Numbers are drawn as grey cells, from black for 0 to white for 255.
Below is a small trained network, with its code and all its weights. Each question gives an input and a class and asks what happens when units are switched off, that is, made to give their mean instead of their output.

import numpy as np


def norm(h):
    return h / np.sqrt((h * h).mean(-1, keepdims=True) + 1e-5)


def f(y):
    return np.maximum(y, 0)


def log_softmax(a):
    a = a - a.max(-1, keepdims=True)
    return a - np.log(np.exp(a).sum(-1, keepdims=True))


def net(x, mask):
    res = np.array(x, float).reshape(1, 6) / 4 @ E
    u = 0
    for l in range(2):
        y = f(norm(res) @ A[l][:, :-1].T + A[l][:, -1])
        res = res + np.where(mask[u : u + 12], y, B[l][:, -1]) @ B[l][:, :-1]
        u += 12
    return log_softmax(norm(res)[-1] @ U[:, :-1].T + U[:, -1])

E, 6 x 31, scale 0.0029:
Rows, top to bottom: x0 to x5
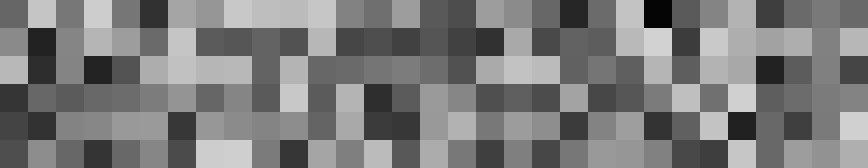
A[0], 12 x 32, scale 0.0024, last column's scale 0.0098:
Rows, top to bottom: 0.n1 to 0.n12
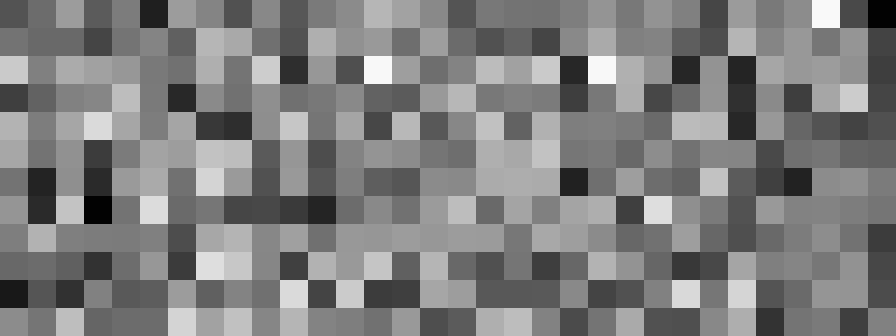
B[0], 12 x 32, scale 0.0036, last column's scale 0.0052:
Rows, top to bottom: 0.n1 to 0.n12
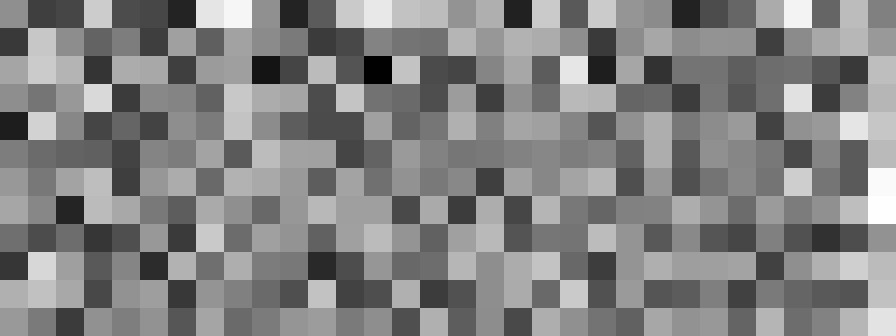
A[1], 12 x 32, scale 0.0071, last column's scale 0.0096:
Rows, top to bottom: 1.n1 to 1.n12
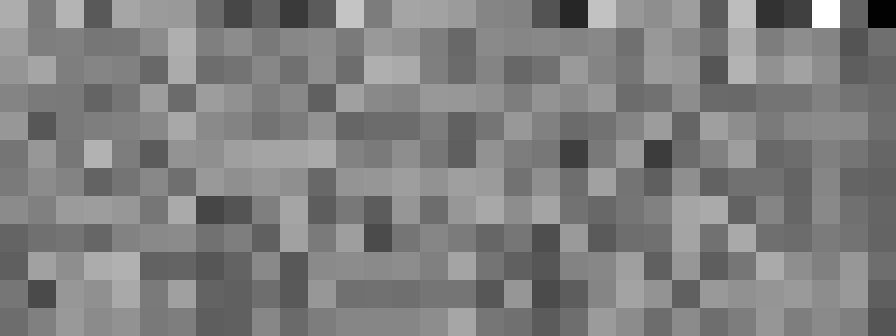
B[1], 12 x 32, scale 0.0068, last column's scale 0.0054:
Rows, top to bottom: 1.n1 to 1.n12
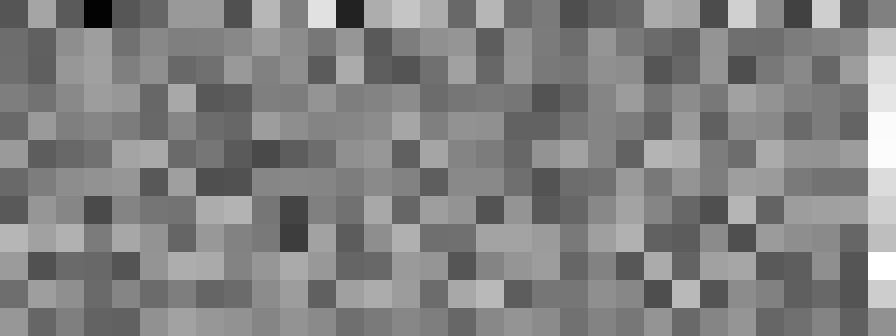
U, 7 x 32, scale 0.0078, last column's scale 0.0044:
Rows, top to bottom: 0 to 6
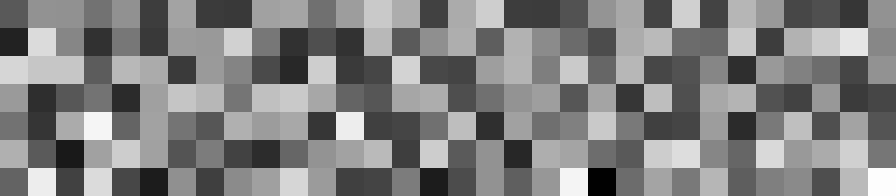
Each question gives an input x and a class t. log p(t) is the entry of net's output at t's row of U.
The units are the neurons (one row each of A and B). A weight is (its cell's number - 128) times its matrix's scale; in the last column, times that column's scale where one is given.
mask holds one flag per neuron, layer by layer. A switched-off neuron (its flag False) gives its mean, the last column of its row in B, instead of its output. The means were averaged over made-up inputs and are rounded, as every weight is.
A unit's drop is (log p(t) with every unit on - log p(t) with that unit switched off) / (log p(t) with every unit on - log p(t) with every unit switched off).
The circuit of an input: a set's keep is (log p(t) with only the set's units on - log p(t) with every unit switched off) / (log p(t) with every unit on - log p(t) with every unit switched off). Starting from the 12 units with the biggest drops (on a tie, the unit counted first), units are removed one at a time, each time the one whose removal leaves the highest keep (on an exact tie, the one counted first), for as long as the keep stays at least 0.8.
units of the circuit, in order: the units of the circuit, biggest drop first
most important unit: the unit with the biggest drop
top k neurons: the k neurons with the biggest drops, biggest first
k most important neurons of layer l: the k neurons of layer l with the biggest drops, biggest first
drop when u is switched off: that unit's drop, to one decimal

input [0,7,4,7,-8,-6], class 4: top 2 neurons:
(1.n3 1.n2)
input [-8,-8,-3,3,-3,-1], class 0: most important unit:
1.n4
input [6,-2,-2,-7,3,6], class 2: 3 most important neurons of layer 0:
(0.n3 0.n5 0.n8)
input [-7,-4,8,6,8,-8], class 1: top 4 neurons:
(1.n8 1.n10 0.n5 1.n3)
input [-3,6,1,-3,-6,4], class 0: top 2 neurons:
(1.n11 1.n5)
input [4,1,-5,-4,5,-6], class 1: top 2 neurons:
(0.n5 1.n8)
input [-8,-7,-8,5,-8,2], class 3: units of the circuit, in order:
(1.n10 1.n6 1.n11)
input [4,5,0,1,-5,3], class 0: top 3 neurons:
(1.n11 1.n5 0.n7)
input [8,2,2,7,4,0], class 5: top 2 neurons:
(1.n6 0.n3)
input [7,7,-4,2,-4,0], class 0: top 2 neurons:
(1.n11 0.n8)
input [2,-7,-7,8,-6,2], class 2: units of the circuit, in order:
(1.n9 0.n11)
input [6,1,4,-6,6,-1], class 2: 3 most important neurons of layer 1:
(1.n3 1.n2 1.n10)
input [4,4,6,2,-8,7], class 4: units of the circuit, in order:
(1.n3 1.n2)
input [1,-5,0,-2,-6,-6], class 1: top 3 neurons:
(1.n8 0.n5 0.n7)
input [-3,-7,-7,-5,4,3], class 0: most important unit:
1.n7
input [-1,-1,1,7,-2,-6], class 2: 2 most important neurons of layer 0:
(0.n11 0.n10)
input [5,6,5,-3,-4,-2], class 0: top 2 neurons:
(1.n5 0.n8)
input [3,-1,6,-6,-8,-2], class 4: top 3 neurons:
(1.n3 1.n2 1.n10)
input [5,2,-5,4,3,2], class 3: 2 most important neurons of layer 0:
(0.n8 0.n3)
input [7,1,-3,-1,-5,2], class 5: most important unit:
1.n6
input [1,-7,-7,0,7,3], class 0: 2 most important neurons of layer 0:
(0.n9 0.n7)
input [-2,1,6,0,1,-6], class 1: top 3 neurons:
(1.n8 0.n5 1.n10)
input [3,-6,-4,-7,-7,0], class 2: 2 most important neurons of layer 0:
(0.n3 0.n7)
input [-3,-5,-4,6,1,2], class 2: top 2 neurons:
(1.n9 0.n11)
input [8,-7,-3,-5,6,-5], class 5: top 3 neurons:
(1.n6 1.n5 1.n11)
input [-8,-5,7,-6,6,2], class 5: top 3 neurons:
(0.n8 1.n10 1.n2)
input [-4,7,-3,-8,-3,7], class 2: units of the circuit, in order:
(0.n3)
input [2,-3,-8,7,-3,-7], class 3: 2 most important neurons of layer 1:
(1.n10 1.n12)
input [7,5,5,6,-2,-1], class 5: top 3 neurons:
(1.n6 0.n12 0.n3)
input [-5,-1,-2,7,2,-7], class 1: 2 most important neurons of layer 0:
(0.n5 0.n3)
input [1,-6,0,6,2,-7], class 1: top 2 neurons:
(1.n8 0.n5)
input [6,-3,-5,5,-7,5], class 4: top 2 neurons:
(1.n3 0.n8)
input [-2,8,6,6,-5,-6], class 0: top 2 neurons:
(1.n5 1.n11)
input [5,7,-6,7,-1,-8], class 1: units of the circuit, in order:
(1.n8)
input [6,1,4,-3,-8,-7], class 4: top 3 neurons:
(1.n3 1.n2 0.n10)
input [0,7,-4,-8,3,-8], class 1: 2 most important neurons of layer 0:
(0.n5 0.n11)
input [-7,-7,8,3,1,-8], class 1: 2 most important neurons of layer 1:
(1.n8 1.n10)
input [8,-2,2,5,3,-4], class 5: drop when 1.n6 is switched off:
0.8
